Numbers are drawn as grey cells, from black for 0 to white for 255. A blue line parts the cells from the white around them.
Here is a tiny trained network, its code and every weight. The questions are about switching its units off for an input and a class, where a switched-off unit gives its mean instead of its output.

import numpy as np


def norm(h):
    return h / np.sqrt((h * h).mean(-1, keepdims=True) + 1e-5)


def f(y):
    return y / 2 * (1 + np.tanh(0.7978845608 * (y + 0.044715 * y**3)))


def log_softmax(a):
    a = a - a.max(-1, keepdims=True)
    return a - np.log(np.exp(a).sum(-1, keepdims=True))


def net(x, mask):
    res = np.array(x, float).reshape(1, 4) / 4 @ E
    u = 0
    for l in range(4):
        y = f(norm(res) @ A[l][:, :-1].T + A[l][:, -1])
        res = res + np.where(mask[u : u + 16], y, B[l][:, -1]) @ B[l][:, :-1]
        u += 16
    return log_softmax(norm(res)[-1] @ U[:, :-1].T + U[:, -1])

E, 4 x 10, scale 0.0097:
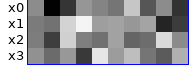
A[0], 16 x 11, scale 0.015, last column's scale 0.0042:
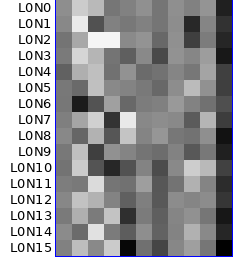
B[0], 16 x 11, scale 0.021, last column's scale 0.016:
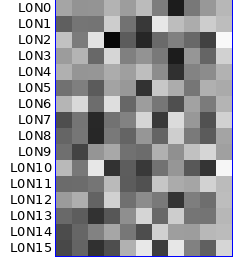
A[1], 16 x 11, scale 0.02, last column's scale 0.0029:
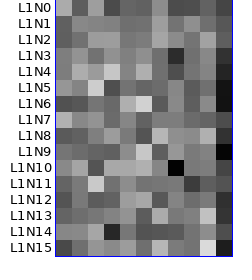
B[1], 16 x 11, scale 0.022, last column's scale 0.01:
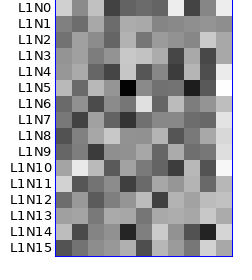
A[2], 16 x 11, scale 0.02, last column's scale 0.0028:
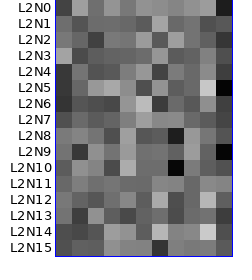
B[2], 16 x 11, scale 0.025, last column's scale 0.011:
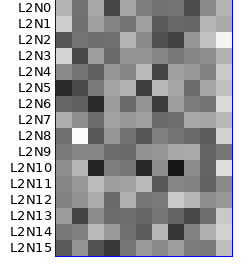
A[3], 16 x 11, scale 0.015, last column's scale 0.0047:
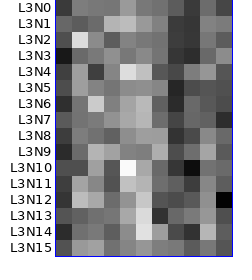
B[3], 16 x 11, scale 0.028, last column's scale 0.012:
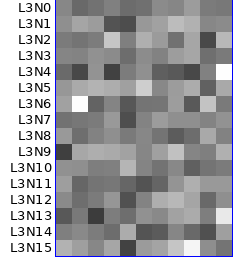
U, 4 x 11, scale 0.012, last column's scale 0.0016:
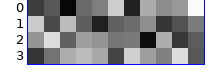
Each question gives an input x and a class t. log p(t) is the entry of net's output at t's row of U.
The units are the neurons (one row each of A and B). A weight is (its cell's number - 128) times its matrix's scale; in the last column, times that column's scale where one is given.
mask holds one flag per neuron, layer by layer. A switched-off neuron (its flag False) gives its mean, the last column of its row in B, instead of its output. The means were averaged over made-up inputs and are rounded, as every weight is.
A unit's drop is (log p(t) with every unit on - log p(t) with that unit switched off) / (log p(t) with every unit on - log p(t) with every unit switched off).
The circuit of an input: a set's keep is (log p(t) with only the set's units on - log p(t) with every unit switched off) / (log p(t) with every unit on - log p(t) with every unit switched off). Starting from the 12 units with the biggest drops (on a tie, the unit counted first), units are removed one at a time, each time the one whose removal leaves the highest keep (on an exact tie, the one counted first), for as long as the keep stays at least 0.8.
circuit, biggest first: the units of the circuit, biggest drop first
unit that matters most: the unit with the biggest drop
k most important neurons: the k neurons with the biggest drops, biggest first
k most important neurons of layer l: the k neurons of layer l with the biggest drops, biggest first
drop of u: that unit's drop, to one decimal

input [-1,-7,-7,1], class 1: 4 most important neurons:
[L0N10; L0N11; L0N14; L0N5]
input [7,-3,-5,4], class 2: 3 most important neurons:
[L0N10; L0N2; L0N15]
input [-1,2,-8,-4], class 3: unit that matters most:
L0N1
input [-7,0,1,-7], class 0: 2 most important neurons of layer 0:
[L0N15; L0N13]
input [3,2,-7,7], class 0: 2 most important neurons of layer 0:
[L0N7; L0N11]
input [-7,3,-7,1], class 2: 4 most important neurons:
[L0N3; L0N0; L0N4; L0N12]
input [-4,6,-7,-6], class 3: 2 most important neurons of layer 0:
[L0N1; L0N9]
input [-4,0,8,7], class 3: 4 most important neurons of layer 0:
[L0N11; L0N14; L0N5; L0N15]
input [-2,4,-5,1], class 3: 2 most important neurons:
[L0N1; L0N10]
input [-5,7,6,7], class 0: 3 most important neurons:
[L0N7; L0N8; L0N10]
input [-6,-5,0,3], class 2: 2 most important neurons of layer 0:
[L0N3; L0N2]
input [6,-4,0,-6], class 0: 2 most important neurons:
[L0N3; L0N12]
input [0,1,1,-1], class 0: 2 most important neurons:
[L0N15; L0N13]
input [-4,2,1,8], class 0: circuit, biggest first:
[L0N7]
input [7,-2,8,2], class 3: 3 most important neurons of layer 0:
[L0N3; L0N12; L0N0]
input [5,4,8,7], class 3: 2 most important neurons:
[L0N15; L0N13]
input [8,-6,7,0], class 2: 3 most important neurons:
[L0N6; L0N2; L0N10]
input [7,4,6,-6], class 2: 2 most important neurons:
[L0N6; L0N7]
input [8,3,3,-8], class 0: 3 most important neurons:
[L0N15; L0N3; L0N13]
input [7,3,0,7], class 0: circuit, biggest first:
[L0N2]
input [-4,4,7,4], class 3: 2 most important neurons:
[L0N11; L0N14]
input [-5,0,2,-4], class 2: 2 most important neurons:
[L0N3; L0N12]
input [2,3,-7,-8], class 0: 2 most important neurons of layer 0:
[L0N15; L0N13]
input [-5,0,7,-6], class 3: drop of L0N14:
1.2
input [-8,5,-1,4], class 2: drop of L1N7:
0.0
